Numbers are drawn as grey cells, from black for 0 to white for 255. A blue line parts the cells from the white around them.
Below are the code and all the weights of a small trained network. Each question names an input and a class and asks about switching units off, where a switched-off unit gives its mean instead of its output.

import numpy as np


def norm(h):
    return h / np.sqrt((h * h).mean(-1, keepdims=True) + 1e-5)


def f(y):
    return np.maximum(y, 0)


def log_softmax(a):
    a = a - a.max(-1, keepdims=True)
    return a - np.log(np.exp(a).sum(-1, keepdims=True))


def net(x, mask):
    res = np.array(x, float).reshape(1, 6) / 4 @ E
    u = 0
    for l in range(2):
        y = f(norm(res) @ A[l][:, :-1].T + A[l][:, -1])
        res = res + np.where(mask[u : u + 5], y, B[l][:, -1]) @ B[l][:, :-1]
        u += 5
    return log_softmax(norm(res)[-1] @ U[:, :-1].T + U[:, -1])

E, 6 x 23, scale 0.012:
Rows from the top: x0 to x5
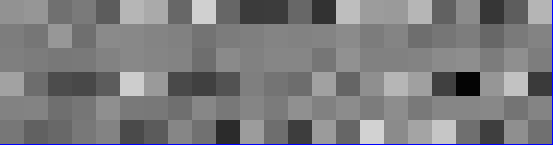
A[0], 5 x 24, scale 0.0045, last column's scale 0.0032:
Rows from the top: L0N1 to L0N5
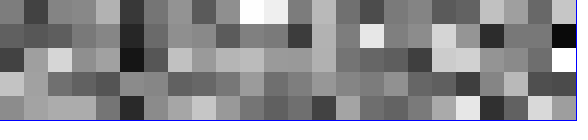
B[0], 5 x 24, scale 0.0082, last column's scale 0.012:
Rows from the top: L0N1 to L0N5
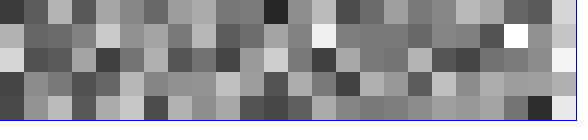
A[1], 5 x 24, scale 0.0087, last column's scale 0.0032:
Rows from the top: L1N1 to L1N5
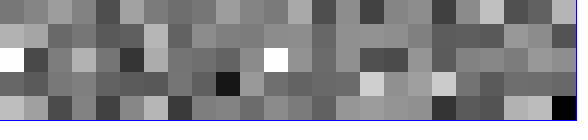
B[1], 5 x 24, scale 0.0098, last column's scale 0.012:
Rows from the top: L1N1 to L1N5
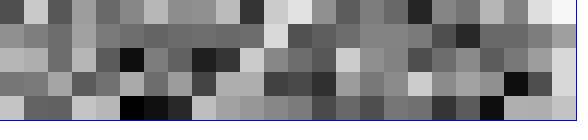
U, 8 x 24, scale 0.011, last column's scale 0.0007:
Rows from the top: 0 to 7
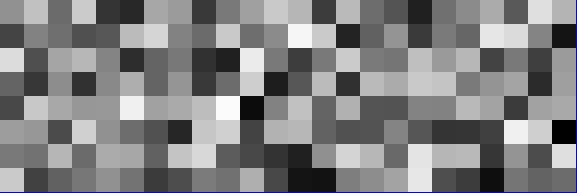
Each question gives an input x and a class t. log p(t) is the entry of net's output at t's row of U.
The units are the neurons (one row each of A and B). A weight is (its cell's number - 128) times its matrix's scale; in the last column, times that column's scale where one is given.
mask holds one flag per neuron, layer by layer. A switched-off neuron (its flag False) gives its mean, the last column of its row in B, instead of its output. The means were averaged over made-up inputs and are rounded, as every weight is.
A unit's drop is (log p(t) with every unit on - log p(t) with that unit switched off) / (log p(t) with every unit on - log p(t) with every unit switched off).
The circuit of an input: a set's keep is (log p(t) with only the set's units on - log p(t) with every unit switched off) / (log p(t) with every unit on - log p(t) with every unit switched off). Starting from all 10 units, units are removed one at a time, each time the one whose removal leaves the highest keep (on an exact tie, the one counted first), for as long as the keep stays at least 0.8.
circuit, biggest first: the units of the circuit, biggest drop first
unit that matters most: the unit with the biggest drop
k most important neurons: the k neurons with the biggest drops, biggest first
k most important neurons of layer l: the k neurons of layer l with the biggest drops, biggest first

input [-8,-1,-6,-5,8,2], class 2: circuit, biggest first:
L1N1
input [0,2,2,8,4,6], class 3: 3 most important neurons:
L0N3, L0N4, L1N3
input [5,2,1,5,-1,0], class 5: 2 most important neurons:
L1N5, L1N4
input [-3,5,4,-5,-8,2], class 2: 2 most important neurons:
L0N3, L1N1
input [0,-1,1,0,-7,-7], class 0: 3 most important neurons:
L0N5, L0N1, L0N4
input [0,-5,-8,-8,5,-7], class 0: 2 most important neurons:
L0N3, L0N1
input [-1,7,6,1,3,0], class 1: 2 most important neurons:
L1N4, L0N2
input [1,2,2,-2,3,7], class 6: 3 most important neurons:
L0N5, L0N2, L1N3
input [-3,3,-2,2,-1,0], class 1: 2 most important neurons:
L0N2, L1N4
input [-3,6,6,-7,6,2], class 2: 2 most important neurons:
L0N3, L1N1
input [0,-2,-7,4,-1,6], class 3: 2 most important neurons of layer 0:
L0N3, L0N4
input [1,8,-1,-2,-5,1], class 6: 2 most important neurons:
L0N5, L1N1
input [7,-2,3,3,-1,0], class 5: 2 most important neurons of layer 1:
L1N5, L1N4
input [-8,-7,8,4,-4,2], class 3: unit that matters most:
L1N1
